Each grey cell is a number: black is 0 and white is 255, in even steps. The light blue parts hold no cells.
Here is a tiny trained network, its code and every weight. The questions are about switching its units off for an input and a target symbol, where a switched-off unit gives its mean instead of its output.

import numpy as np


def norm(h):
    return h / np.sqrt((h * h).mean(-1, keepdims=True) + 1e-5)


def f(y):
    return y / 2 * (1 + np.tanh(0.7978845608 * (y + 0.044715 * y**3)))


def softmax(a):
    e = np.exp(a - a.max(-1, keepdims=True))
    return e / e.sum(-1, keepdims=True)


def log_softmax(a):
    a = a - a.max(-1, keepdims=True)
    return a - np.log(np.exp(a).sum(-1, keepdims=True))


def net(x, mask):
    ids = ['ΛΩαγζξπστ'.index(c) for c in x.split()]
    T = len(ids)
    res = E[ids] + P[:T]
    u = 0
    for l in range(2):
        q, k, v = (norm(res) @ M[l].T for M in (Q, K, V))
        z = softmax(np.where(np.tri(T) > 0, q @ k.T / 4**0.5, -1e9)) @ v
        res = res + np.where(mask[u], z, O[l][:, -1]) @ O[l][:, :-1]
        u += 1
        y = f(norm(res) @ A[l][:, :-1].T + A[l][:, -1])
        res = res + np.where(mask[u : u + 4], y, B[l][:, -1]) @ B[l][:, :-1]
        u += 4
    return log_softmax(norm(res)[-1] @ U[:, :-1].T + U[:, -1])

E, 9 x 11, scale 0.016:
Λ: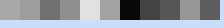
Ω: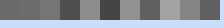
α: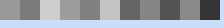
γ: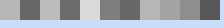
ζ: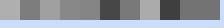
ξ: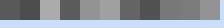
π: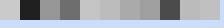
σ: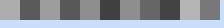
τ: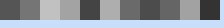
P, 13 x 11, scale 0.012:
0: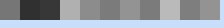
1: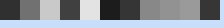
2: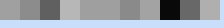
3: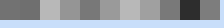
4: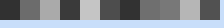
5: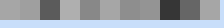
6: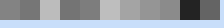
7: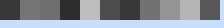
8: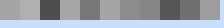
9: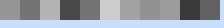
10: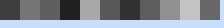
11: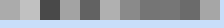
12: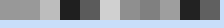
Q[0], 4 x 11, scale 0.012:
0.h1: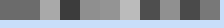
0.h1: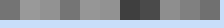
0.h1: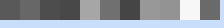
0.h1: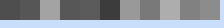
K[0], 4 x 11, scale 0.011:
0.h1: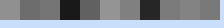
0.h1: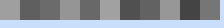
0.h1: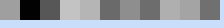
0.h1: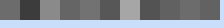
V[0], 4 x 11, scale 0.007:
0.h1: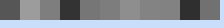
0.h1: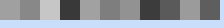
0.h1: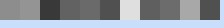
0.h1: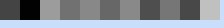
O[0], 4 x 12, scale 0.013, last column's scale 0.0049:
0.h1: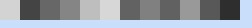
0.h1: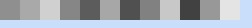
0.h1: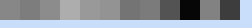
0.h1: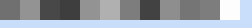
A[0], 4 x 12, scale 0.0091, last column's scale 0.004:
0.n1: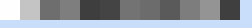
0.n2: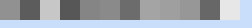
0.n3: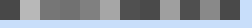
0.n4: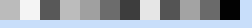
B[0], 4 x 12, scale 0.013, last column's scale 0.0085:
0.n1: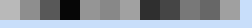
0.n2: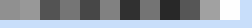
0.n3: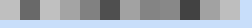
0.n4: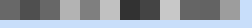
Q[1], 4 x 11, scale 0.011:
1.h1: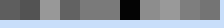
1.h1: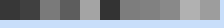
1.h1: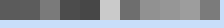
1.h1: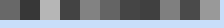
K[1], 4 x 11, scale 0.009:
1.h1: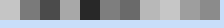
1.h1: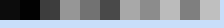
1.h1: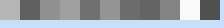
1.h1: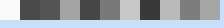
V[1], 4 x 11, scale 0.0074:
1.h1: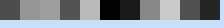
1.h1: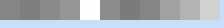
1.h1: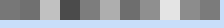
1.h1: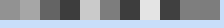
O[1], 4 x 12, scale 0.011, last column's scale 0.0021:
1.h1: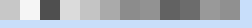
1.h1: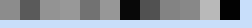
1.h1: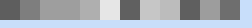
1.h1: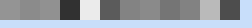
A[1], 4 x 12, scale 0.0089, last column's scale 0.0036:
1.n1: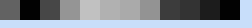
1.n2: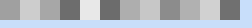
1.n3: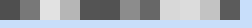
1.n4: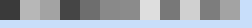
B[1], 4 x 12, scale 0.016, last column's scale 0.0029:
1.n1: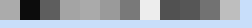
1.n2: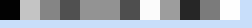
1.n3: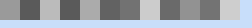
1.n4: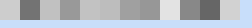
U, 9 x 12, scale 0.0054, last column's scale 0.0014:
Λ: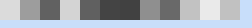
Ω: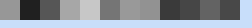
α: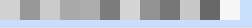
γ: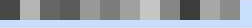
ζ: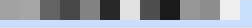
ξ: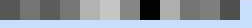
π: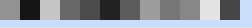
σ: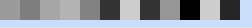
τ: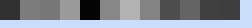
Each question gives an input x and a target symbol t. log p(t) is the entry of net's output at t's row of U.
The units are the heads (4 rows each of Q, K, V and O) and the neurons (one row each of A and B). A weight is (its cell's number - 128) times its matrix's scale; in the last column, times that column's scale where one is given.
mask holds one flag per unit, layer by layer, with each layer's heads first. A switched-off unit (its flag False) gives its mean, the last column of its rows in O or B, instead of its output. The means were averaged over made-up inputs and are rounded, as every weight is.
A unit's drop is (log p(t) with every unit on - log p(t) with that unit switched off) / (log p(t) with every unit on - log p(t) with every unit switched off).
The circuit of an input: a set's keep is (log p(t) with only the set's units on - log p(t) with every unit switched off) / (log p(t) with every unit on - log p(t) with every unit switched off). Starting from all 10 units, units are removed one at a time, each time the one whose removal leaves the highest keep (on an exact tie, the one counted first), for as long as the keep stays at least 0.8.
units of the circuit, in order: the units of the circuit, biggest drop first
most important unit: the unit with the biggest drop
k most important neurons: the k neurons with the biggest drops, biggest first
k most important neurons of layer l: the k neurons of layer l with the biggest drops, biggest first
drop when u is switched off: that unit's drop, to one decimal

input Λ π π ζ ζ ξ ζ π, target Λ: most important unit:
0.n2
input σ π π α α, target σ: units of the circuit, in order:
[0.h1 0.n3]
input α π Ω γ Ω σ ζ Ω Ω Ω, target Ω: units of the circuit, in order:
[0.h1 1.n1]
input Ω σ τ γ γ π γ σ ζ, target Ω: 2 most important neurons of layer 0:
[0.n4 0.n2]
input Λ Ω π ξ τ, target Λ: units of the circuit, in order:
[1.h1 0.n2 0.h1]
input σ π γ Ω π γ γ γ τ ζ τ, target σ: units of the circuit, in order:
[0.h1 0.n3]
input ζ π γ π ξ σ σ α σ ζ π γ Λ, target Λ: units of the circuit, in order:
[0.h1 0.n2]
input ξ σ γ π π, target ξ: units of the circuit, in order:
[0.h1 1.h1 0.n2]
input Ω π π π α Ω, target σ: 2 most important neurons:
[0.n3 0.n2]
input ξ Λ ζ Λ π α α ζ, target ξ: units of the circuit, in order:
[0.h1 0.n2 1.h1]
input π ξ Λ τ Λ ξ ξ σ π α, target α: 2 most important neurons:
[1.n4 0.n4]
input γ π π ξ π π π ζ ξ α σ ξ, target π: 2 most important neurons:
[0.n3 1.n3]
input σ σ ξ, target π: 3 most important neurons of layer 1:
[1.n3 1.n4 1.n2]
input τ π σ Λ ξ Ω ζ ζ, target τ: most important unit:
1.h1
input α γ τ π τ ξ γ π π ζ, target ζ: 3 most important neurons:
[0.n2 0.n4 1.n2]
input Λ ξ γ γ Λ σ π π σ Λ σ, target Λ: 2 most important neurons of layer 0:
[0.n2 0.n1]
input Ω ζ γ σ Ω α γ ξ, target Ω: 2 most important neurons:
[1.n1 0.n2]
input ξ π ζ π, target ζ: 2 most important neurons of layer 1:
[1.n2 1.n1]
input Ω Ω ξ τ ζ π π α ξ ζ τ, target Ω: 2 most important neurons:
[1.n1 0.n3]
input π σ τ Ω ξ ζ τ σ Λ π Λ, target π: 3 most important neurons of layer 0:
[0.n2 0.n3 0.n1]
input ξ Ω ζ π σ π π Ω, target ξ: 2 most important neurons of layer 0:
[0.n2 0.n1]
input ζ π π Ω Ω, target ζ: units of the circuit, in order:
[1.h1]
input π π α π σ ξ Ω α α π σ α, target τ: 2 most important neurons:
[0.n4 0.n1]
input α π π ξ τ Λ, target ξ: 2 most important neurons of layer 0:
[0.n4 0.n1]
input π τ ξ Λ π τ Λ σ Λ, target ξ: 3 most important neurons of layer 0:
[0.n4 0.n1 0.n2]
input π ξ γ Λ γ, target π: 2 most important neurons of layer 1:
[1.n3 1.n2]
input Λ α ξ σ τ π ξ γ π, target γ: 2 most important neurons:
[1.n2 0.n4]
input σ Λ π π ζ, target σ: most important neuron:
[0.n3]
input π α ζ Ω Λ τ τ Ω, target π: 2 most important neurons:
[1.n3 0.n2]
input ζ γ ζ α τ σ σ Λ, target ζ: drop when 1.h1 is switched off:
0.4
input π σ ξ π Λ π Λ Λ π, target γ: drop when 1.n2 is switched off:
1.0
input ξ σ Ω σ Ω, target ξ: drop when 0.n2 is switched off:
0.2
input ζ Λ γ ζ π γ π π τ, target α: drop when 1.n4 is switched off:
0.3
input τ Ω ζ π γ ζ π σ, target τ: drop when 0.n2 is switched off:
0.2
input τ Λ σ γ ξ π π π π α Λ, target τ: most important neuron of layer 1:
[1.n4]
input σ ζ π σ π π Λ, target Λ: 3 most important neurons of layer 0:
[0.n2 0.n4 0.n1]
